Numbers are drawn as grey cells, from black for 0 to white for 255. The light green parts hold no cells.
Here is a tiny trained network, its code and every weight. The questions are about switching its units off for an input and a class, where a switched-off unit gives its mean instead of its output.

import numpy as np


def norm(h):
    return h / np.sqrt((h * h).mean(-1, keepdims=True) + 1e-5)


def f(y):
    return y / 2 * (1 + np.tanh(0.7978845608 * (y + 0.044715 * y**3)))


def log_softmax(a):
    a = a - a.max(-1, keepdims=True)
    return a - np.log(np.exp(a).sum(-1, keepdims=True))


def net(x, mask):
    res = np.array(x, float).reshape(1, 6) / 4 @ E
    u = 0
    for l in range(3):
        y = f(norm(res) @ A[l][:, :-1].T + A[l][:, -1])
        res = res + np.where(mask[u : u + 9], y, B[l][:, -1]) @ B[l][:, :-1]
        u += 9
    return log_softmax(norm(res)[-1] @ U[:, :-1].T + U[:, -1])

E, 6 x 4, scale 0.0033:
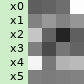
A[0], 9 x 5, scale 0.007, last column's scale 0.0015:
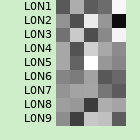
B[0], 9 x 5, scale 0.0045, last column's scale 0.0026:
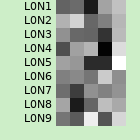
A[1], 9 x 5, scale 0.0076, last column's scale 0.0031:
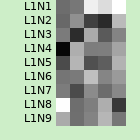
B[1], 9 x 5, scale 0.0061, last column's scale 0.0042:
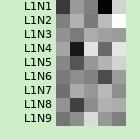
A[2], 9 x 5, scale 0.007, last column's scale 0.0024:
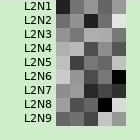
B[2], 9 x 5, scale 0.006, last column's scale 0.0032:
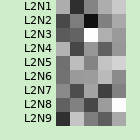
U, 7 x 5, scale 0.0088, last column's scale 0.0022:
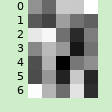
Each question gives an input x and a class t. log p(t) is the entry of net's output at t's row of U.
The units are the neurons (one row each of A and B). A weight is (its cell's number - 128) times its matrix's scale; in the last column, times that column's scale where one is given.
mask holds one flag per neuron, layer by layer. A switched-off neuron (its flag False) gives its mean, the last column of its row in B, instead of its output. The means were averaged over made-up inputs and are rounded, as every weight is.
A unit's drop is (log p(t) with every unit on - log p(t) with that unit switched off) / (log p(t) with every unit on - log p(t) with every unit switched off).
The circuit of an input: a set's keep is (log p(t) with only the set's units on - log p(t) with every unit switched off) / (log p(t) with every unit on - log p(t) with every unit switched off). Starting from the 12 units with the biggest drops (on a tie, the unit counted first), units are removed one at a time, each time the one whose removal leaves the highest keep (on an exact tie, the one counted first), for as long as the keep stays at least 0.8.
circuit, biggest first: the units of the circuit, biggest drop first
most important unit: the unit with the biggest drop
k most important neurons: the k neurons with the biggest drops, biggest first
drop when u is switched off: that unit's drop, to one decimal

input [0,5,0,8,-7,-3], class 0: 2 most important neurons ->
[L1N4 L0N5]
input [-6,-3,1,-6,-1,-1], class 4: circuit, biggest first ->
[L0N4 L1N4 L2N2]
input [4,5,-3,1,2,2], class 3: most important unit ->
L0N9
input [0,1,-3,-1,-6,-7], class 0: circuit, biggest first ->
[L1N4 L1N1]
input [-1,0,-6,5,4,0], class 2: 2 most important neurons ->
[L0N5 L0N2]
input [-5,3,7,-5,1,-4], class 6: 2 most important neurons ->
[L1N1 L0N5]
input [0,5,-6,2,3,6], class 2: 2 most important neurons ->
[L0N5 L0N2]
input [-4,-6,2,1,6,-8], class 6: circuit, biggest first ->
[L1N1 L2N5]
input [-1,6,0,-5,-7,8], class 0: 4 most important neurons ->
[L1N4 L0N5 L1N5 L1N1]
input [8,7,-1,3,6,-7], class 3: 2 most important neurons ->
[L1N1 L0N9]
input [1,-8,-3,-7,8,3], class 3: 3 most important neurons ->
[L0N9 L0N4 L0N1]
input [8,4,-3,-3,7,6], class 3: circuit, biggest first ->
[L1N1 L0N4]
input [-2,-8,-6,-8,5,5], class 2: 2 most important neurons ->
[L0N5 L0N2]
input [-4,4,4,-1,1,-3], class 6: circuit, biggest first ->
[L1N1]
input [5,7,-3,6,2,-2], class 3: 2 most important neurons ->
[L1N1 L0N9]
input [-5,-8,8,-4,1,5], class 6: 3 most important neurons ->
[L1N1 L0N5 L0N4]
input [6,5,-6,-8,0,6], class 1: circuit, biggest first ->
[L1N1 L2N1]
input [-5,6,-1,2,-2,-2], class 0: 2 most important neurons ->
[L0N5 L1N4]
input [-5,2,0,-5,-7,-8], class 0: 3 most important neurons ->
[L0N5 L1N4 L1N5]
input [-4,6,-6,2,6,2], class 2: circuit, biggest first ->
[L0N5]
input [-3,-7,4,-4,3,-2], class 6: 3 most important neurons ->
[L1N4 L0N9 L1N5]
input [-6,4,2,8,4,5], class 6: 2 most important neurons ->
[L1N1 L1N4]
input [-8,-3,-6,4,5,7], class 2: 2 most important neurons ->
[L0N5 L1N1]
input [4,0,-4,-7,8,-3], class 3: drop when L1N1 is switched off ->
0.2
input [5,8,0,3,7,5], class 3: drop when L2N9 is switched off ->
-0.1
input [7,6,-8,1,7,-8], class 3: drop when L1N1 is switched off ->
0.2
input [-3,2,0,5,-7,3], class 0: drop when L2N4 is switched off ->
0.0
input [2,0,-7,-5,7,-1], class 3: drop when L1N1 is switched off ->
0.1
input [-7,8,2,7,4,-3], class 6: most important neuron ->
[L1N1]
